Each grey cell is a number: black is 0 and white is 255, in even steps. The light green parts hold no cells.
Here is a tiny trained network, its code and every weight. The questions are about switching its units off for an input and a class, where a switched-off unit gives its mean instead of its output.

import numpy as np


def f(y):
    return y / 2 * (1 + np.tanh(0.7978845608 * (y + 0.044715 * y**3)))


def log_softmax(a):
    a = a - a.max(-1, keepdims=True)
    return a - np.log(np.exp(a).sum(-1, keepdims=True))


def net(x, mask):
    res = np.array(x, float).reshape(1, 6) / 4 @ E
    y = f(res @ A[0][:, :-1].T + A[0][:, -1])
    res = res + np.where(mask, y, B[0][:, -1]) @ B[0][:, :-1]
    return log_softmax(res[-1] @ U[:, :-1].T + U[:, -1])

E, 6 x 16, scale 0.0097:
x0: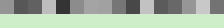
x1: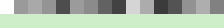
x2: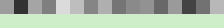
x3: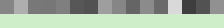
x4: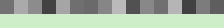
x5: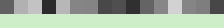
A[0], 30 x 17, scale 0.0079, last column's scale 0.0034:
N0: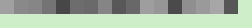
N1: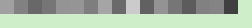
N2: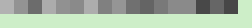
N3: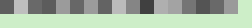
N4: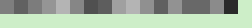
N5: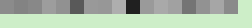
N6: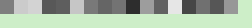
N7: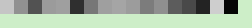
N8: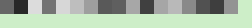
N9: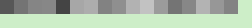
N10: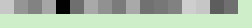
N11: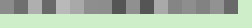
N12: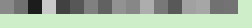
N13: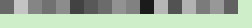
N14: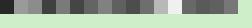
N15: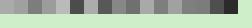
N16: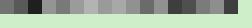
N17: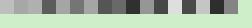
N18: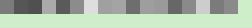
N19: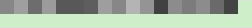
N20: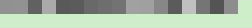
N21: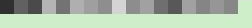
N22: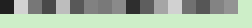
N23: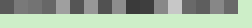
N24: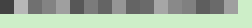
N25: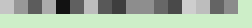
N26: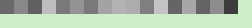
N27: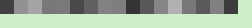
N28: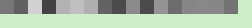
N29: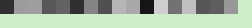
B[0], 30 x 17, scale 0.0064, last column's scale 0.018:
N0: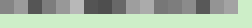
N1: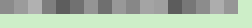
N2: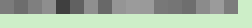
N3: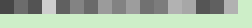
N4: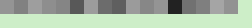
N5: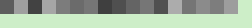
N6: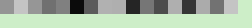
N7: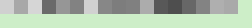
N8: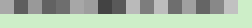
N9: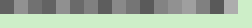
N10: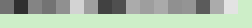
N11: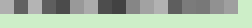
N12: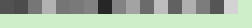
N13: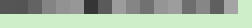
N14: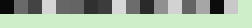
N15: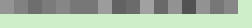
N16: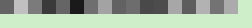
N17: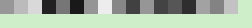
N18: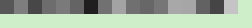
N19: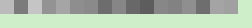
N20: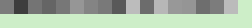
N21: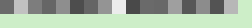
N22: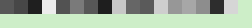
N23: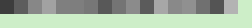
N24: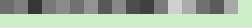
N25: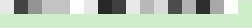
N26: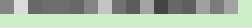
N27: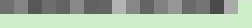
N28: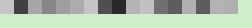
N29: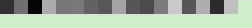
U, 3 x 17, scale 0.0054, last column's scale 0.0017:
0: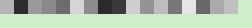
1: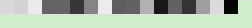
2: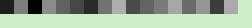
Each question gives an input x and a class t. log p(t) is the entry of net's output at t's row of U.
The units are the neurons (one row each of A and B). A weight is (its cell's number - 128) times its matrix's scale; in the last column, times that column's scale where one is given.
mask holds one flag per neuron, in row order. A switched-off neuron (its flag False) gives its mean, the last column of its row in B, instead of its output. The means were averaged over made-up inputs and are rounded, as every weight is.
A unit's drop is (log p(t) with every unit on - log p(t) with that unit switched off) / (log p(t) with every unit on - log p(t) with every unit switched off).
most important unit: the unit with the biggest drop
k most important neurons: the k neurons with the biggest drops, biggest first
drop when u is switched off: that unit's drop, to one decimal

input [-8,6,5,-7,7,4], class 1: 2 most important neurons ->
N17, N25
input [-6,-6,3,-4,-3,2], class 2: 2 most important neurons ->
N25, N29
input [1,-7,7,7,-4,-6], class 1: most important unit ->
N7
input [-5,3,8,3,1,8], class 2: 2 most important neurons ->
N22, N14
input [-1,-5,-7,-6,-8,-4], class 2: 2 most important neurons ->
N29, N21
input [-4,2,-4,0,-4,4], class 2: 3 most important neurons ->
N29, N25, N10
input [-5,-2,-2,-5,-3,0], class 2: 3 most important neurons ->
N25, N29, N10
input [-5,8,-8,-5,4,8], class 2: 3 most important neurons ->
N29, N6, N17
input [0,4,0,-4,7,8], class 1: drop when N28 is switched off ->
0.2
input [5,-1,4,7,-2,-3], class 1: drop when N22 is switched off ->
0.3
